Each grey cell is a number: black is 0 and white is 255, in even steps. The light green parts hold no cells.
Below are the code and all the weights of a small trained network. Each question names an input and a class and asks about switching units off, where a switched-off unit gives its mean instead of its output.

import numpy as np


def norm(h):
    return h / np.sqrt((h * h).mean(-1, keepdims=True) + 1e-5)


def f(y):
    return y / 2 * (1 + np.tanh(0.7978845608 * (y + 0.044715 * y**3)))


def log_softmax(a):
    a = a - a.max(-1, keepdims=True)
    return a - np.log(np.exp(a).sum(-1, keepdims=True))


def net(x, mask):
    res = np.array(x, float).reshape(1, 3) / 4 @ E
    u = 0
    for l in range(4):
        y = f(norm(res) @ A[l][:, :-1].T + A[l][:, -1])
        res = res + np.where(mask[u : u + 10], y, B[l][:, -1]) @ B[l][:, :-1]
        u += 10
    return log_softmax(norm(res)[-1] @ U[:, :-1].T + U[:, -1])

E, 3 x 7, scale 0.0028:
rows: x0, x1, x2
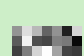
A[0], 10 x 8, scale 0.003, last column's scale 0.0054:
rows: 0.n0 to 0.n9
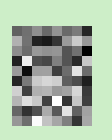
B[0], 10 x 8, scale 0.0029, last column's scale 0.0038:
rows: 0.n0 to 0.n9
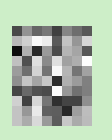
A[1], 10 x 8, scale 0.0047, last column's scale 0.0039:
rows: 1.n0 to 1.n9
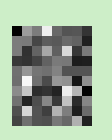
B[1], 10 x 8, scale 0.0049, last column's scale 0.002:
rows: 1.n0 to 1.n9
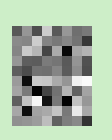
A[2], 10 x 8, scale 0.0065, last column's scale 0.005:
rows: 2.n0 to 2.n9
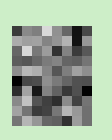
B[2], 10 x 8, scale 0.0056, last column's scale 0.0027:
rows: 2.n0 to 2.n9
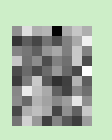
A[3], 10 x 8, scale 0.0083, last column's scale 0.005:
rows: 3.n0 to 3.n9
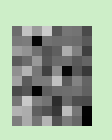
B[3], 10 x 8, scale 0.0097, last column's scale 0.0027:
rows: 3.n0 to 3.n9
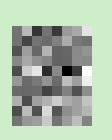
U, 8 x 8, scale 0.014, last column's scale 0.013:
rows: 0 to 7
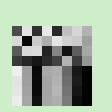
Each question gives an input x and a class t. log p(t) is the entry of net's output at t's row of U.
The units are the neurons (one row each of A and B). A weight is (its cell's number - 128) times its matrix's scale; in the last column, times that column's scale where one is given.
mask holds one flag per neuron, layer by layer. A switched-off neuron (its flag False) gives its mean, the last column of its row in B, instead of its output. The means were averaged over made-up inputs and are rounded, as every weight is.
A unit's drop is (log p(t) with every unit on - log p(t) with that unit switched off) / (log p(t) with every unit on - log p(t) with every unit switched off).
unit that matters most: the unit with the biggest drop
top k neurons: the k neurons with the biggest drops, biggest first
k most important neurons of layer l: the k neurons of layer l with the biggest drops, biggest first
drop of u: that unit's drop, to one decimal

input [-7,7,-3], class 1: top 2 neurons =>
(1.n5, 1.n8)
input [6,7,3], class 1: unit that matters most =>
1.n5
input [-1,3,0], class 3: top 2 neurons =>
(0.n3, 2.n1)
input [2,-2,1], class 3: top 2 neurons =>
(1.n5, 2.n1)
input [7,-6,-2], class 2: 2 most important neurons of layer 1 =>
(1.n5, 1.n8)
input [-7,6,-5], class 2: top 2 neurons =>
(1.n7, 1.n2)
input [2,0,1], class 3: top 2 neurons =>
(1.n7, 1.n2)
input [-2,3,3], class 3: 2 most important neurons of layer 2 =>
(2.n1, 2.n8)
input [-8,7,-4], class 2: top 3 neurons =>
(1.n7, 1.n2, 0.n4)
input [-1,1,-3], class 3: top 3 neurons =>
(2.n1, 0.n1, 2.n0)
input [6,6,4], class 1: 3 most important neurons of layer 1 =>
(1.n5, 1.n2, 1.n7)
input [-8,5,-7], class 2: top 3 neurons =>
(1.n7, 1.n2, 0.n9)
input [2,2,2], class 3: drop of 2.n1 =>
0.5
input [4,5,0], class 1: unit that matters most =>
0.n8
